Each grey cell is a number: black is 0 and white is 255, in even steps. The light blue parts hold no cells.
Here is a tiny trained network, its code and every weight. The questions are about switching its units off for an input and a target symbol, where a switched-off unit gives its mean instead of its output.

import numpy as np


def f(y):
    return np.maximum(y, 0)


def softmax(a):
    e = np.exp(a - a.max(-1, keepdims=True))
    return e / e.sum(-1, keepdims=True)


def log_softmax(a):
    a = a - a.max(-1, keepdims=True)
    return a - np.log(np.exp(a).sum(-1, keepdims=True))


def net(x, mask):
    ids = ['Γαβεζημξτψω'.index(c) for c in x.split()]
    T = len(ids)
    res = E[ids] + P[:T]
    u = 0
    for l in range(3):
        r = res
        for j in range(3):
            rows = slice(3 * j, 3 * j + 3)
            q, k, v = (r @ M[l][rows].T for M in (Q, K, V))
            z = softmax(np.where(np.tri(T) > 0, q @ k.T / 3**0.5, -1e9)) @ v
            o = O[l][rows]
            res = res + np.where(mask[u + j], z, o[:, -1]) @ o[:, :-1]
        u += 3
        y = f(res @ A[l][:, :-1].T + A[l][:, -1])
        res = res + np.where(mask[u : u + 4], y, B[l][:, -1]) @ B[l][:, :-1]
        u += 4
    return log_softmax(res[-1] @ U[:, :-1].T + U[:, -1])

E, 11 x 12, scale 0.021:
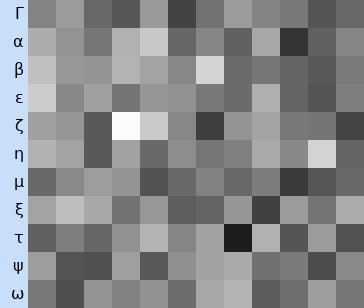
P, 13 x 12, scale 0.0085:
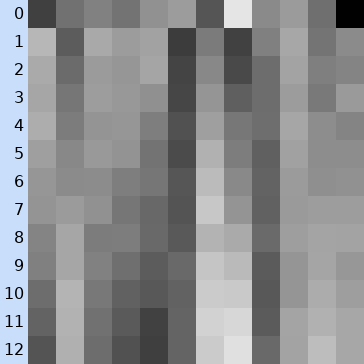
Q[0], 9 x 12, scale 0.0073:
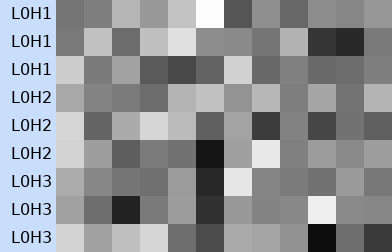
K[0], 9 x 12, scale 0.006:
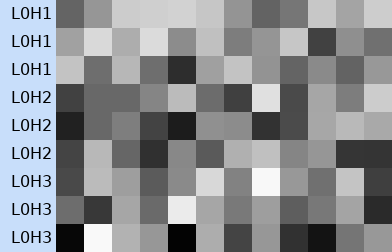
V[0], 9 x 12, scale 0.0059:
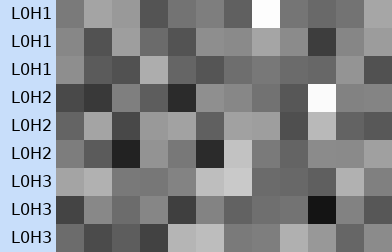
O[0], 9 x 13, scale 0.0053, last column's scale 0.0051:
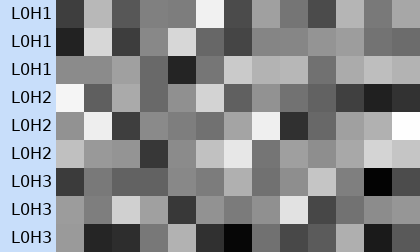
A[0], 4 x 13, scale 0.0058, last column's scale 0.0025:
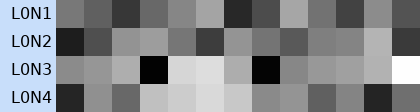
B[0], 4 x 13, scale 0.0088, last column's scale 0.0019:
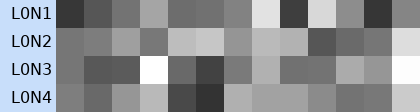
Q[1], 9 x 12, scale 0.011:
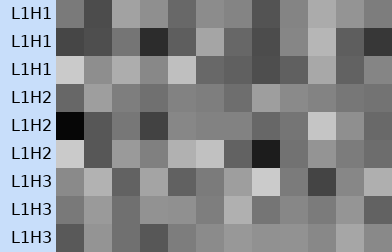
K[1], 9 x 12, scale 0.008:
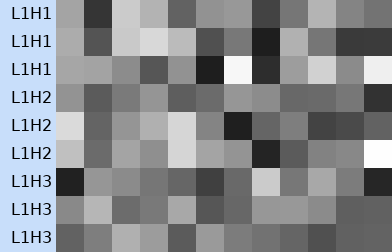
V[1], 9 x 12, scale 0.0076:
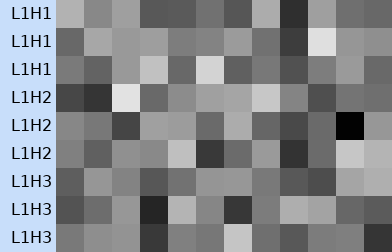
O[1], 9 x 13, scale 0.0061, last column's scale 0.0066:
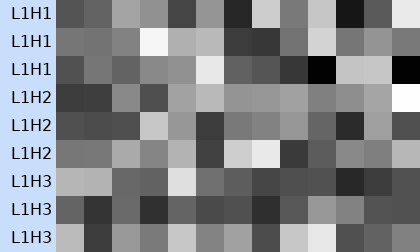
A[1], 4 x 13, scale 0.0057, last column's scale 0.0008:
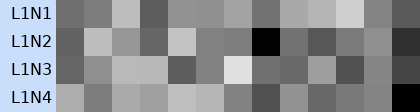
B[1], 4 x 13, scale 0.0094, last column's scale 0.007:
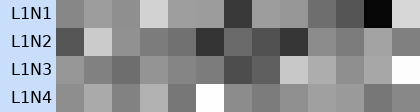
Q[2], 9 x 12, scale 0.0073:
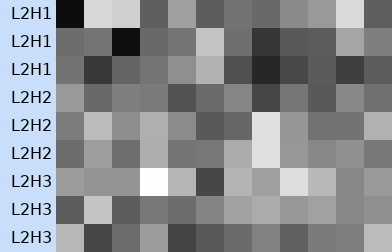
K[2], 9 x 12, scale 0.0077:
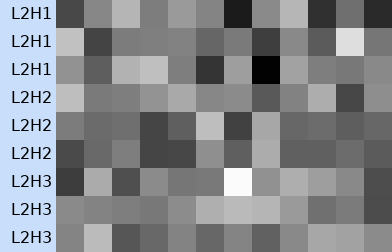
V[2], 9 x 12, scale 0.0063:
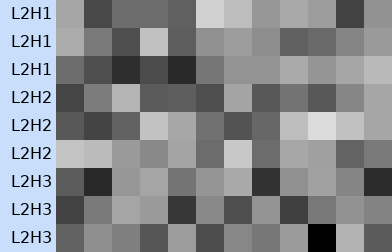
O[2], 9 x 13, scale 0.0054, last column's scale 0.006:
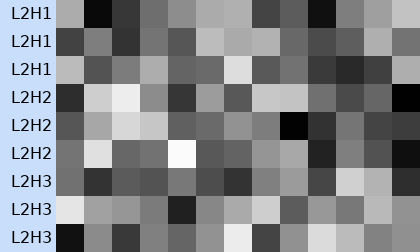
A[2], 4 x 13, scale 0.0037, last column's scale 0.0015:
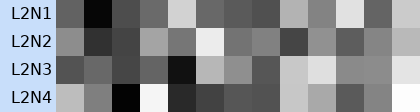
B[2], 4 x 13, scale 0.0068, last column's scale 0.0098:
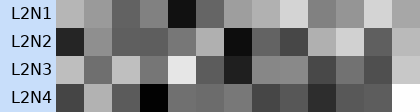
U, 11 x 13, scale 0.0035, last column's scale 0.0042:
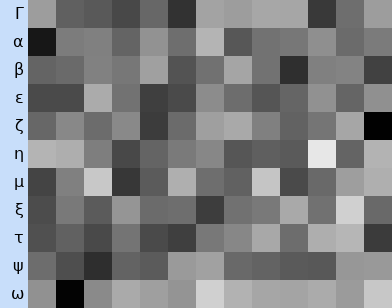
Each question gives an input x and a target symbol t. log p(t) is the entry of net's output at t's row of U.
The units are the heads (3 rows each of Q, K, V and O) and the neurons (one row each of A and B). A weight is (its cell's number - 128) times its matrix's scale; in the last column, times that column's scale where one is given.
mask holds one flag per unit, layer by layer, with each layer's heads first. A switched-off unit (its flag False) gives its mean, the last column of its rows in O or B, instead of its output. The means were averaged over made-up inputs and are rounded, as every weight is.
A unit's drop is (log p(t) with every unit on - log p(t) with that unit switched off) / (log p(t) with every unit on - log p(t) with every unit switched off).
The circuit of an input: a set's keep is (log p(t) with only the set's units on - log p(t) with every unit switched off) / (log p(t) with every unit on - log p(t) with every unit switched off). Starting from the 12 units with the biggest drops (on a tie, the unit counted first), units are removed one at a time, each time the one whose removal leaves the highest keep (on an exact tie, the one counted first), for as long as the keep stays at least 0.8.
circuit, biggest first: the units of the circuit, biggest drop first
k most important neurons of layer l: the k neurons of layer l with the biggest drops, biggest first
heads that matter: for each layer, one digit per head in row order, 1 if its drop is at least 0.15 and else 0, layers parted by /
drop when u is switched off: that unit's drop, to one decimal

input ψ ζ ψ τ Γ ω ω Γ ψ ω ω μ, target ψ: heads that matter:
010 / 011 / 100
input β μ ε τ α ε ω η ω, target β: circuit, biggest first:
[L2H2; L2H3; L1H3]
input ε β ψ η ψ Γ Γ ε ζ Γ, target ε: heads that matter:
111 / 001 / 010
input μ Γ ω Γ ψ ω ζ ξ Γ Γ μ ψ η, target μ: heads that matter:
011 / 110 / 010
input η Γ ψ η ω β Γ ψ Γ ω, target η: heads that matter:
000 / 010 / 010
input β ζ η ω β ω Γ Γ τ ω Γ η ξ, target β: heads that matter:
001 / 101 / 011
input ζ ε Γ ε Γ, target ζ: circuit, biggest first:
[L1H3; L0H2; L2H3; L0N4]
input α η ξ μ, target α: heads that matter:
010 / 100 / 011
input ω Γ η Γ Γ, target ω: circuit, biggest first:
[L1H2; L2N4]
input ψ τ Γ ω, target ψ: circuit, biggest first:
[L2H1; L1H2; L1H1]
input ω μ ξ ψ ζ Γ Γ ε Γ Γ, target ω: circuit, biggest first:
[L1H2; L2N4; L0N4]
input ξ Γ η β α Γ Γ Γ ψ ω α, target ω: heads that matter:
100 / 110 / 010
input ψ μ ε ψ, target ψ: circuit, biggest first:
[L2H1; L1H2; L2N4]
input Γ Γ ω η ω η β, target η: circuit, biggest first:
[L1H2; L1H1; L0H3]
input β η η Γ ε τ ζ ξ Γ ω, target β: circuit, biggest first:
[L2H2; L2H3; L1H3; L1H2]
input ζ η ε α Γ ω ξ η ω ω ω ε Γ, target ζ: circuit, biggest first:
[L1H3; L0H2; L2H3]
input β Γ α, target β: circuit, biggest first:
[L2H2; L2H3; L1H2]
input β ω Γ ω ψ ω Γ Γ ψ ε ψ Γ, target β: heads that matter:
001 / 001 / 011
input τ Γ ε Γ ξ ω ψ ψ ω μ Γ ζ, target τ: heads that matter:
001 / 100 / 001
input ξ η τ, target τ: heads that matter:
010 / 000 / 001
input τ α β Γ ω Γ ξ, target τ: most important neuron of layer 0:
[L0N3]
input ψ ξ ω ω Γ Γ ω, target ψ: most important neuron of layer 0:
[L0N4]
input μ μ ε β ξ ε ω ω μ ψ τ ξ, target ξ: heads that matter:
000 / 100 / 000
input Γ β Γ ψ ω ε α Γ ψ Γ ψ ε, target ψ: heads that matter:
000 / 010 / 100
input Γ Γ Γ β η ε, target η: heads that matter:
000 / 110 / 000
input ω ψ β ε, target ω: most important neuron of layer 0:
[L0N3]
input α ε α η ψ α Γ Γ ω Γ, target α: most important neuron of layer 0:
[L0N2]
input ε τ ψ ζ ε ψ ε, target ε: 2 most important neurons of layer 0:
[L0N1; L0N3]
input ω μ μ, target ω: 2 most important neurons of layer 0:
[L0N4; L0N2]
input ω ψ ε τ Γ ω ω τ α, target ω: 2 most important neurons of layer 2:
[L2N4; L2N2]
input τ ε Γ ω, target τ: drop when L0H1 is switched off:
0.2
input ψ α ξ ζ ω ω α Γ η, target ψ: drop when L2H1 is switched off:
0.7
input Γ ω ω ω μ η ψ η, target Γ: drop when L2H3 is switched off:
0.1
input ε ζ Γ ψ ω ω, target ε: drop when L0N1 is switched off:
0.5
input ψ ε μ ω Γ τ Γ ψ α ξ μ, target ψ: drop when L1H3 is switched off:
0.2
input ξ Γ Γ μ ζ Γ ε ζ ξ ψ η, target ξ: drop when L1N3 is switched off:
0.0
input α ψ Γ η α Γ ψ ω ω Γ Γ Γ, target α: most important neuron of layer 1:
[L1N3]
